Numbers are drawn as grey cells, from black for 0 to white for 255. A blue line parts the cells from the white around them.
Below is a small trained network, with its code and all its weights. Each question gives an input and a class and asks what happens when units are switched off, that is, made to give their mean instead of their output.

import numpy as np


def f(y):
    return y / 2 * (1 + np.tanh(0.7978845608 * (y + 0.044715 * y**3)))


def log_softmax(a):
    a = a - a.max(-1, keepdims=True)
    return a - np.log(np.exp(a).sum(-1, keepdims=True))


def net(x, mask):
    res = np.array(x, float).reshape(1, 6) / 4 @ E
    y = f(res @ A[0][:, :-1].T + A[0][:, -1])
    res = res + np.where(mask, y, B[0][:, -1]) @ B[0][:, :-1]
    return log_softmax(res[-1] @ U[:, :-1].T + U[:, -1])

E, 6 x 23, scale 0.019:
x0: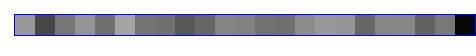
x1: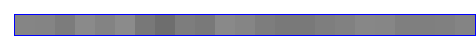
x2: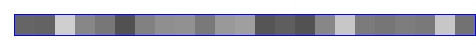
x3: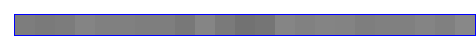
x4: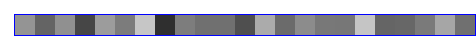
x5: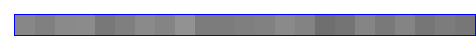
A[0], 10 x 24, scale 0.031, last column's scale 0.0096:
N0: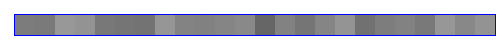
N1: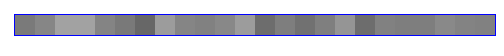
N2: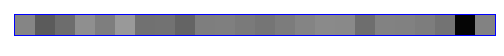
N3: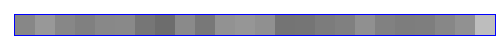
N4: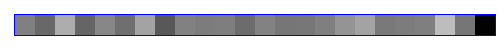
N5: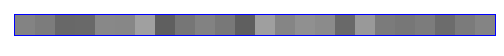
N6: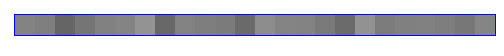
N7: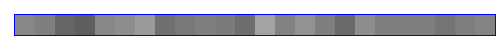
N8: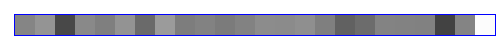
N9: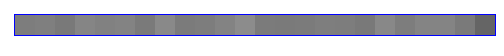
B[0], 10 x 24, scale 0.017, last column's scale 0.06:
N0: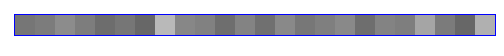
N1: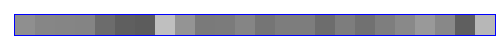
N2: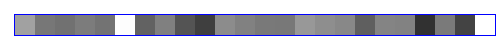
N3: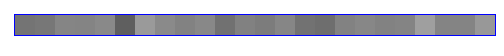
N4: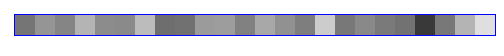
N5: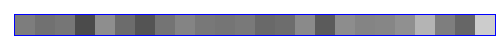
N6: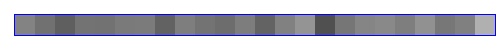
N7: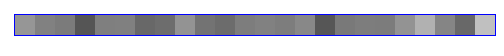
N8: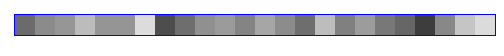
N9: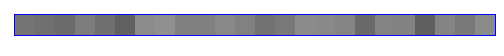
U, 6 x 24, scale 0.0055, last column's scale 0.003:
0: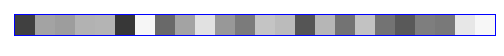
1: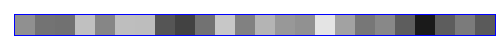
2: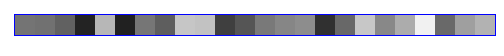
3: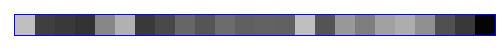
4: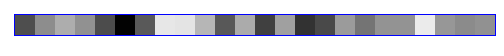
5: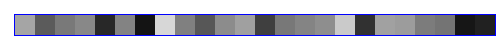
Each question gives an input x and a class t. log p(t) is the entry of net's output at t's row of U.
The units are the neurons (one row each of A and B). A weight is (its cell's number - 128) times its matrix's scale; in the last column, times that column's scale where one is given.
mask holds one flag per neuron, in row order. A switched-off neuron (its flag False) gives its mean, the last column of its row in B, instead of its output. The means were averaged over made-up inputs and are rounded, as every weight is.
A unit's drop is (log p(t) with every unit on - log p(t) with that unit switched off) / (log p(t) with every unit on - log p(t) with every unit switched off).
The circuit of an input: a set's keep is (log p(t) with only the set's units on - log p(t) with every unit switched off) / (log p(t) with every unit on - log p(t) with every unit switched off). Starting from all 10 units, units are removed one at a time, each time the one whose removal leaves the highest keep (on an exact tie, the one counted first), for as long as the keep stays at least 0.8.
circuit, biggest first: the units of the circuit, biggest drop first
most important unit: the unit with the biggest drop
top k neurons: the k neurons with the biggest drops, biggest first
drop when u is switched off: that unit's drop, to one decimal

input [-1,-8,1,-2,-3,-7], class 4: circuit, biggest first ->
(N2; N4)
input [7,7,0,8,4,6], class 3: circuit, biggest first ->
(N8)
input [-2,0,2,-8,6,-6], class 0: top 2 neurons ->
(N2; N4)
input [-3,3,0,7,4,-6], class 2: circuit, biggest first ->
(N2; N8)
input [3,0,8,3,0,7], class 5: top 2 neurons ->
(N8; N1)
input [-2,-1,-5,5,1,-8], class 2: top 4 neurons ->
(N2; N4; N5; N7)
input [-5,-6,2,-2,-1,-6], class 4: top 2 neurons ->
(N2; N8)
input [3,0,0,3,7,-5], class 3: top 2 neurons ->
(N8; N5)
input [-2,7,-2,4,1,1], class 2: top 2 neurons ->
(N2; N4)
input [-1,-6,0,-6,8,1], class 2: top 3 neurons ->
(N2; N8; N5)
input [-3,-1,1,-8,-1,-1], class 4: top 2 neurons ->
(N2; N8)
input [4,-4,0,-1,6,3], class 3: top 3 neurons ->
(N8; N5; N7)
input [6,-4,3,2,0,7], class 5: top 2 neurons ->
(N8; N4)
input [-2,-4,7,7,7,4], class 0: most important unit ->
N2
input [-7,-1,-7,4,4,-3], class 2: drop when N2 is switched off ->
0.4
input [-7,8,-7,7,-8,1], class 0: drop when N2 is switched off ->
0.6
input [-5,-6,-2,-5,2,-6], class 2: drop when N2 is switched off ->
0.6
